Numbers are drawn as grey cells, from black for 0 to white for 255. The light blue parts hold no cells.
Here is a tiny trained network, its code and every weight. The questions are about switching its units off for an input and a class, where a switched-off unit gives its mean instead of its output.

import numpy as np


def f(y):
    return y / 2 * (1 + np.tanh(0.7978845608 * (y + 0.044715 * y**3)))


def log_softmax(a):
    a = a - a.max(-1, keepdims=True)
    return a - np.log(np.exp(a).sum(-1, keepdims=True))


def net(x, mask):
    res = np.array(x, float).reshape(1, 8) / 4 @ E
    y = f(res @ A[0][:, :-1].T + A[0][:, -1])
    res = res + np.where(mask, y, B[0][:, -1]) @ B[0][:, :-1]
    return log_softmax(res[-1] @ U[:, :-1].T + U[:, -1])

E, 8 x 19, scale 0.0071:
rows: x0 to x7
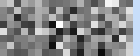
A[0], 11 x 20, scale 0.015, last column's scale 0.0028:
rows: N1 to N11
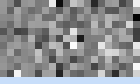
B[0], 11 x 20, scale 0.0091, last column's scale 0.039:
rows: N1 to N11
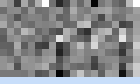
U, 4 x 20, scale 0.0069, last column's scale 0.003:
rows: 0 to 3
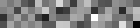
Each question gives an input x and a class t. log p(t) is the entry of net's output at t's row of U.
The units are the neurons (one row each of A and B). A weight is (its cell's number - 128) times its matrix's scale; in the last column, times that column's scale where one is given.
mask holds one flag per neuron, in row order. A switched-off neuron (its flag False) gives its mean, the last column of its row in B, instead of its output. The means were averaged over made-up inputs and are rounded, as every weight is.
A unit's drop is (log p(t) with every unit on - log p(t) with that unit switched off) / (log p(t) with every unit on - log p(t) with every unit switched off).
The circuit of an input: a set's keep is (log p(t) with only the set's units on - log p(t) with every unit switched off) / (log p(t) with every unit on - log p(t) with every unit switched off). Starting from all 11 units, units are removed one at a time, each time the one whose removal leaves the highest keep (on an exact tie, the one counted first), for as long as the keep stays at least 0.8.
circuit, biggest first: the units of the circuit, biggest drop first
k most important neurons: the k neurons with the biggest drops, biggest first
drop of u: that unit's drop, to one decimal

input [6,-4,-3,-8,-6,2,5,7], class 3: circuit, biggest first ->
(N6)
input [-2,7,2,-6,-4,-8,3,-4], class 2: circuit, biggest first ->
(N1; N7)
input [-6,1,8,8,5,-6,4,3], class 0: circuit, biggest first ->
(N1; N11)
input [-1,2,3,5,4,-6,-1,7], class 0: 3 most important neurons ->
(N1; N11; N10)
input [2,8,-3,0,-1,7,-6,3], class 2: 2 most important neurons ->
(N1; N6)
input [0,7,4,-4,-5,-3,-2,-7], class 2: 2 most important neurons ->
(N7; N1)
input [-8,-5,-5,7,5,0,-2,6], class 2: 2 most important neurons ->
(N1; N10)
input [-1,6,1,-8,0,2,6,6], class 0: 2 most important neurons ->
(N1; N4)
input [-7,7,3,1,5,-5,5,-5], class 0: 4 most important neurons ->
(N1; N11; N10; N8)
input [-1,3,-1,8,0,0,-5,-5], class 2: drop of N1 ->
1.1
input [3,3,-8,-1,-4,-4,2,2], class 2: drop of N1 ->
1.1
